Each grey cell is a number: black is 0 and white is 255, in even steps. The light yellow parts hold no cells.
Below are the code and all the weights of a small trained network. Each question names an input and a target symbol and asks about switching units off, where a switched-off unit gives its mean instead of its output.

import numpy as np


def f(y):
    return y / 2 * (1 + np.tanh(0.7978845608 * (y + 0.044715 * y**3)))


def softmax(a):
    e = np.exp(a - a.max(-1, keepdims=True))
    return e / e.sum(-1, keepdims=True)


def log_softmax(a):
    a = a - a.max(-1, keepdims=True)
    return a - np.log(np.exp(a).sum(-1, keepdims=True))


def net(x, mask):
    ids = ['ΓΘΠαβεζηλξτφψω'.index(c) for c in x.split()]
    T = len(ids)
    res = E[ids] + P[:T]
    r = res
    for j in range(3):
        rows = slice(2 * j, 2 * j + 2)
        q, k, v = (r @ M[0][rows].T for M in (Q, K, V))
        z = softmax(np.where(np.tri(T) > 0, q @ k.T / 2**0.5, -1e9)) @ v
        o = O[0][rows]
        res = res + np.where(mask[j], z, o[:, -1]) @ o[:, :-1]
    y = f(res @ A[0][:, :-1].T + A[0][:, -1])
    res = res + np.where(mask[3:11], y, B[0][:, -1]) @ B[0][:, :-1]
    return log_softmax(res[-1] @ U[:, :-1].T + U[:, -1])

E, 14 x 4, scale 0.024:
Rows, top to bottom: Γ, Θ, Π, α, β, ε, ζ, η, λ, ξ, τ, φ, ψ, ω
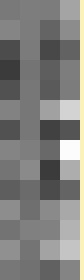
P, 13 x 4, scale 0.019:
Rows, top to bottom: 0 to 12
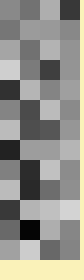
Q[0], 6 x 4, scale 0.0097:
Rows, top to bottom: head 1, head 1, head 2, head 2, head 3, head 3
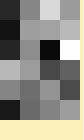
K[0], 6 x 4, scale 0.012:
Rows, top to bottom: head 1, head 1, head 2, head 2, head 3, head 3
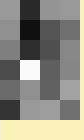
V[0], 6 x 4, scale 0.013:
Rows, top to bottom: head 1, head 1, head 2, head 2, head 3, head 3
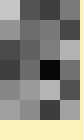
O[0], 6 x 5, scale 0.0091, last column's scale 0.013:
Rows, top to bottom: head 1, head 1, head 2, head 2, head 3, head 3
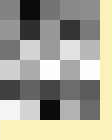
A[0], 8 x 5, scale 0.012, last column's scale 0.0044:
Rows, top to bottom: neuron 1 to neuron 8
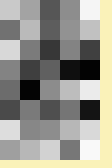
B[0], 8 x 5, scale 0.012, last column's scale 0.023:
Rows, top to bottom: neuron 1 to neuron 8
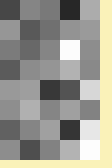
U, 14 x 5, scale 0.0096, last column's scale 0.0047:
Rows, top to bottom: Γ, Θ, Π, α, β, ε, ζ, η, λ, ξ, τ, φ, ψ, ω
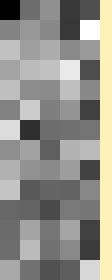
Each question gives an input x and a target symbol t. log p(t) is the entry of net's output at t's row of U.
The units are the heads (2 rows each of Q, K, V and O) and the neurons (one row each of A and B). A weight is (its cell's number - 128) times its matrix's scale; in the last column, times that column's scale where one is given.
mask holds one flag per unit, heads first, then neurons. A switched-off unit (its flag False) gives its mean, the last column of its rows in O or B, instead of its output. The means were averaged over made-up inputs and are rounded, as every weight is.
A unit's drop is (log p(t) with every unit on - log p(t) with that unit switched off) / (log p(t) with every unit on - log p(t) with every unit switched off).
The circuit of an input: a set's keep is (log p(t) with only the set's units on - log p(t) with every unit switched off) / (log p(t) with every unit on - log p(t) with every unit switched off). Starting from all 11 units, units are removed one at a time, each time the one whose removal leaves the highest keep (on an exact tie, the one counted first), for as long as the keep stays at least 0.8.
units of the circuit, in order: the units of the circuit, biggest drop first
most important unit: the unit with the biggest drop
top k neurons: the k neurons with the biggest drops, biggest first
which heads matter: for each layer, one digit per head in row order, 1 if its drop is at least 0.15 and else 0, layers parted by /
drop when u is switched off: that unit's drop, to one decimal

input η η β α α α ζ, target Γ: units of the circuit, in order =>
[neuron 1; neuron 7; neuron 5; head 3]
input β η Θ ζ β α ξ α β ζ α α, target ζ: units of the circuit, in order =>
[head 1; neuron 1]
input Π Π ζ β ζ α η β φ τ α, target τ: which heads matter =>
110
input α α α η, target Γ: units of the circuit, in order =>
[neuron 1; neuron 7]
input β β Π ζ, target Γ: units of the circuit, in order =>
[neuron 1; neuron 5]
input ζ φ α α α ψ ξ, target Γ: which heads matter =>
000
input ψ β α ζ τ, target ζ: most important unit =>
head 1
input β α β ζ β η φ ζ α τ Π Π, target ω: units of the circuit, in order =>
[neuron 5; neuron 7; neuron 8; head 1]
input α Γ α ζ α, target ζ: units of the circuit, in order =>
[head 1; head 2]
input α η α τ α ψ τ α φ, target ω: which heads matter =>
010
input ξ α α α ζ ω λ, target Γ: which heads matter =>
000
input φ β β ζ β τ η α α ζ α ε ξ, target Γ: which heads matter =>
001
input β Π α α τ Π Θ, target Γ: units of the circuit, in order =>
[neuron 1; neuron 7; head 3]
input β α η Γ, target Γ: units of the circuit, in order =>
[neuron 1; neuron 7]
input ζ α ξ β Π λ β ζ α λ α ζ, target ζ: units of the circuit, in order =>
[neuron 7]
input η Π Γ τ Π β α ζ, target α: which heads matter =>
010
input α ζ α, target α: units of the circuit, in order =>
[neuron 1; neuron 5]
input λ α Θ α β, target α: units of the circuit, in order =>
[head 2; neuron 5]
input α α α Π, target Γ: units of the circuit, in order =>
[neuron 1; neuron 5]
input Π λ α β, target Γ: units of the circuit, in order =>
[neuron 1; neuron 7; head 3]
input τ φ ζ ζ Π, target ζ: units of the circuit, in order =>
[head 1; head 2]
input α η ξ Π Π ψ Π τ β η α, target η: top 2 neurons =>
[neuron 7; neuron 5]
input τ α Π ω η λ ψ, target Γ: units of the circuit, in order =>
[neuron 1; neuron 7]
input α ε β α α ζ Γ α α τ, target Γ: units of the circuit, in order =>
[neuron 1; neuron 7; head 1]
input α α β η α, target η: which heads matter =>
100
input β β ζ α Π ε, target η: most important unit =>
head 2
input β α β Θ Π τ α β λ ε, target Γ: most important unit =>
neuron 7
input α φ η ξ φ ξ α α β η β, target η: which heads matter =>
110
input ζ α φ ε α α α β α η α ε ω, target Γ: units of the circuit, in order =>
[neuron 1; neuron 7; neuron 5]
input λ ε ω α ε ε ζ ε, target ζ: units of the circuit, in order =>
[head 1; neuron 5]
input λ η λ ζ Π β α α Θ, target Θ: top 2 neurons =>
[neuron 7; neuron 3]
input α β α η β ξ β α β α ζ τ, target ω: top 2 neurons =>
[neuron 5; neuron 8]
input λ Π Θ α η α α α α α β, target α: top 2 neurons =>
[neuron 1; neuron 8]
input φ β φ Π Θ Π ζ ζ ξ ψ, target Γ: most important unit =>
neuron 7
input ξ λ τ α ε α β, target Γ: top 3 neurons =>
[neuron 1; neuron 7; neuron 5]
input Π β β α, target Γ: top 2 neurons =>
[neuron 7; neuron 1]
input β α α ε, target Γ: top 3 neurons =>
[neuron 1; neuron 7; neuron 5]
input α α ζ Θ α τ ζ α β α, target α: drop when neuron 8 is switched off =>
0.1
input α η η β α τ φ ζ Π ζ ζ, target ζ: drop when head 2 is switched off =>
0.2
